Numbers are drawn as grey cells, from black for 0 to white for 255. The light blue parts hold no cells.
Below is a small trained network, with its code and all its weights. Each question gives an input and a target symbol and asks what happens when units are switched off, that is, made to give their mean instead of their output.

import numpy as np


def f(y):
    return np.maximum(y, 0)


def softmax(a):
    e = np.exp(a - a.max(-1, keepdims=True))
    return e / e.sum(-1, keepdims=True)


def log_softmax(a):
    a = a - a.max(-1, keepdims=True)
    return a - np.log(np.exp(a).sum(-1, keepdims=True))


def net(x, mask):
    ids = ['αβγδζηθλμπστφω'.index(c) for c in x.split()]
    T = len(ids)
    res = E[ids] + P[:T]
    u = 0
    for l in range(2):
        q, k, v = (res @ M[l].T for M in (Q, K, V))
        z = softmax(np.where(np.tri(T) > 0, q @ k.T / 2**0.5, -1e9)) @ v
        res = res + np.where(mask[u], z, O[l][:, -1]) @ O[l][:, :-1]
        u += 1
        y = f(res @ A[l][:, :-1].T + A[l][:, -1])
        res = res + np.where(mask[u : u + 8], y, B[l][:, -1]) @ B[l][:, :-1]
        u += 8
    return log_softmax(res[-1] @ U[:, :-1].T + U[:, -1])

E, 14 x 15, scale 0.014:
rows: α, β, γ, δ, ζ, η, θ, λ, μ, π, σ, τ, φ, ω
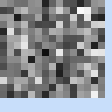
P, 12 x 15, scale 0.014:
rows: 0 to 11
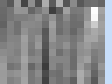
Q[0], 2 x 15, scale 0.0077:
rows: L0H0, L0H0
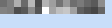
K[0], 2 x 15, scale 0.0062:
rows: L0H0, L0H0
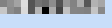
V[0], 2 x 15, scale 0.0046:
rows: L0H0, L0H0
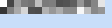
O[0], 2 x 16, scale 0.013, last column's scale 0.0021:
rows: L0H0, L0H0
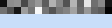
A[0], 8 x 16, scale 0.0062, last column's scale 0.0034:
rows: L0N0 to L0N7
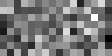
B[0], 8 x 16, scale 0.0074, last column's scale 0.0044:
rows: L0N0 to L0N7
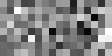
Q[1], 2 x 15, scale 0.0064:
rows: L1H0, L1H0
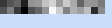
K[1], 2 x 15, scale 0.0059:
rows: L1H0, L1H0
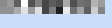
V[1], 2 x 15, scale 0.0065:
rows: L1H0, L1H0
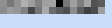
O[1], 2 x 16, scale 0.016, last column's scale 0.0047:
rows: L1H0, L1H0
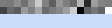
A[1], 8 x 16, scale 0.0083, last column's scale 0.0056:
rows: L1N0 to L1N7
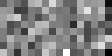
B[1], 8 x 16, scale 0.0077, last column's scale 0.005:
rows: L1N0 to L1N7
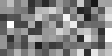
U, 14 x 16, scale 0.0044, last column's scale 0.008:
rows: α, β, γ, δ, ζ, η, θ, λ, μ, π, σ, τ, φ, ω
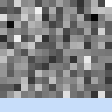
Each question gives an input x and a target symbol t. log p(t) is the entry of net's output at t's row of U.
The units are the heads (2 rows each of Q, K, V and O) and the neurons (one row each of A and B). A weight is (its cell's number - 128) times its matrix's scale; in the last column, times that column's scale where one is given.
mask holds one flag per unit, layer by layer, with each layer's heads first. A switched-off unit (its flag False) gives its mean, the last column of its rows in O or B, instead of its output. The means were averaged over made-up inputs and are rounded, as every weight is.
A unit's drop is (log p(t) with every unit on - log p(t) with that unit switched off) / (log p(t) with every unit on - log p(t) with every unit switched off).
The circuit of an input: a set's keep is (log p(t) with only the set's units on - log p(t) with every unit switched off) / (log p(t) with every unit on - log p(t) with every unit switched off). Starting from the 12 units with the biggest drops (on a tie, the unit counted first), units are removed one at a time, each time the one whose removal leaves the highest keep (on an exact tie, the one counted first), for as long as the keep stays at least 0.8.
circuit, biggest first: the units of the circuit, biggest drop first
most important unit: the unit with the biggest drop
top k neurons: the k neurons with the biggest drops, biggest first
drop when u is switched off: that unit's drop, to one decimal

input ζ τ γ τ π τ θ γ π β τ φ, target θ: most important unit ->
L0H0
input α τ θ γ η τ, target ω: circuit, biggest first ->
(L0H0; L1H0; L1N2)
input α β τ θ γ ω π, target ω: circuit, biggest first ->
(L0H0; L1H0; L1N2; L0N4)
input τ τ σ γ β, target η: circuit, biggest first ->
(L0H0; L1H0)
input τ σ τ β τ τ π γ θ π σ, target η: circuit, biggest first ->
(L0H0; L1H0)
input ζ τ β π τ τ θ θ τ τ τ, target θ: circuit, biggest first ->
(L0H0; L1N7; L1H0; L0N5)
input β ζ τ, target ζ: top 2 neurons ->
(L0N5; L0N4)
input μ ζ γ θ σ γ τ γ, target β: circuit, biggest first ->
(L1H0; L0N1)
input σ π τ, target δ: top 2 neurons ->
(L1N2; L0N4)
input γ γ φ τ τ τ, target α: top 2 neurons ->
(L0N7; L1N2)
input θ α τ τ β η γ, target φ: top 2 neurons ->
(L1N4; L0N5)
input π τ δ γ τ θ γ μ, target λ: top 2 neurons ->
(L1N3; L0N4)
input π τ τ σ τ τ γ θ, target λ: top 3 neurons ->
(L1N3; L0N4; L0N5)
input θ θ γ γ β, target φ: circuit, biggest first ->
(L0H0)
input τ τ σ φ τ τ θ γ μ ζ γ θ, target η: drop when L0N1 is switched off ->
0.0
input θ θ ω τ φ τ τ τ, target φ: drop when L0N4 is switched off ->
-0.1
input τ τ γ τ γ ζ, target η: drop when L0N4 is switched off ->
-0.1
